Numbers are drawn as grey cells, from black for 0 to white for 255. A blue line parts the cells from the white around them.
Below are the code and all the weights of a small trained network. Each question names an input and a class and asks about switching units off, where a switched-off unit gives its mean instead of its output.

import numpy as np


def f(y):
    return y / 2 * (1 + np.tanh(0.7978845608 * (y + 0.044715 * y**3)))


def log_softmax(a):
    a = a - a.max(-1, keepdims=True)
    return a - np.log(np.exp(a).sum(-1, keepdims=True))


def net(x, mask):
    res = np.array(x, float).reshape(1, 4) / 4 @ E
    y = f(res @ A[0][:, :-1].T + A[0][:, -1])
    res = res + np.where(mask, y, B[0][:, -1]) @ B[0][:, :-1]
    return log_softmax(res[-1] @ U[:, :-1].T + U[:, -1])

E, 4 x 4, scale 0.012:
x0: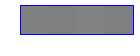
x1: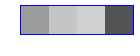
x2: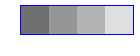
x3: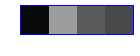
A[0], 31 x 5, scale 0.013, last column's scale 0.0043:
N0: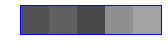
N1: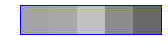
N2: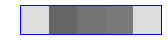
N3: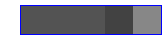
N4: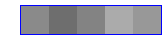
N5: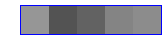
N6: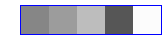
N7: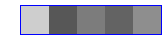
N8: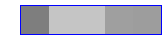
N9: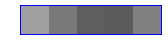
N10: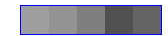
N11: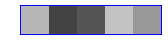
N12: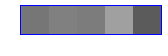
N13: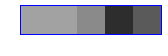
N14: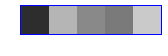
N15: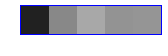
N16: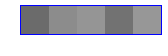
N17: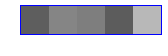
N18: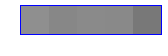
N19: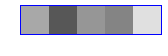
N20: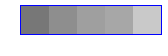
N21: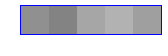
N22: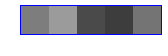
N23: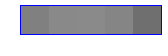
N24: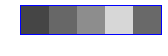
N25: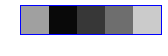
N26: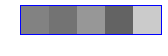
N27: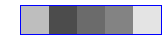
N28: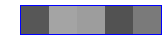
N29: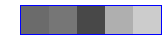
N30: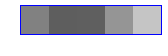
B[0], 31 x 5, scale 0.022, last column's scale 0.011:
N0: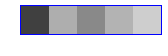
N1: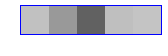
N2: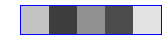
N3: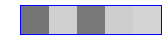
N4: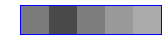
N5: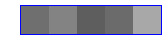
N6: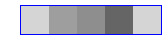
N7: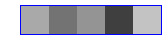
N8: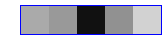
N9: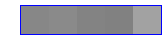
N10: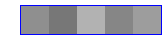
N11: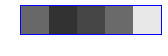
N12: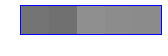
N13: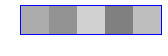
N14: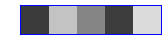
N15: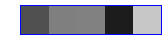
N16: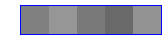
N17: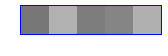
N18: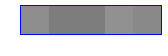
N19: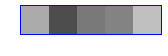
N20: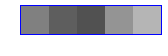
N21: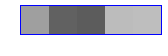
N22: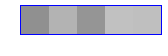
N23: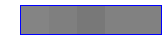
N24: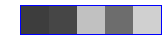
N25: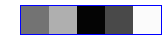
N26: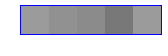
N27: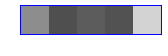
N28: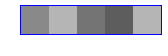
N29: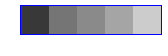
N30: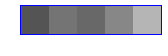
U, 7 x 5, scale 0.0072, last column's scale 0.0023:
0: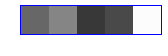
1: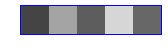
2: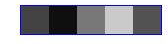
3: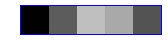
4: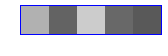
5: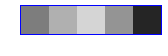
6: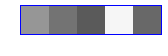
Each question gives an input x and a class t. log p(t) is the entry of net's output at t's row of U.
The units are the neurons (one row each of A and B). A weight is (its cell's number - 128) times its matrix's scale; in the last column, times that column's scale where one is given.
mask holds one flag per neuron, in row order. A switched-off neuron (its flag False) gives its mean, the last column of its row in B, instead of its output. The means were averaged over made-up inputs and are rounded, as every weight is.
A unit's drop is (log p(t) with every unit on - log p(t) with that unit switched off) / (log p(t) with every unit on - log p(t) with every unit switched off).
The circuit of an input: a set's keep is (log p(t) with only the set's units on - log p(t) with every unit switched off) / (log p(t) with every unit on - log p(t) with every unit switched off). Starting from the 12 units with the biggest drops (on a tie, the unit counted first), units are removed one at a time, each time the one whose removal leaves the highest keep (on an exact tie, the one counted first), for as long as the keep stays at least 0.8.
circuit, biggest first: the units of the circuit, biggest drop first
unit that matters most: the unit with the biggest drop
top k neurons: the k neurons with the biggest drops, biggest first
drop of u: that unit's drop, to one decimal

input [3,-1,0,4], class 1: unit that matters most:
N24
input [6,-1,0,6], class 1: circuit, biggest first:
N3, N2
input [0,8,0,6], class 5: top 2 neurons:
N25, N13
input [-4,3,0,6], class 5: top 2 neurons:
N25, N11
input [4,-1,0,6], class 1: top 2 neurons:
N3, N24
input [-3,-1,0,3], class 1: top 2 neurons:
N24, N2
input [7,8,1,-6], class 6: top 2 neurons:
N8, N1
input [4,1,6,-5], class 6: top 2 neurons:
N1, N8
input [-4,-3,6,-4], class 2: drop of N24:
0.0
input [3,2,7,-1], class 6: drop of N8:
0.1
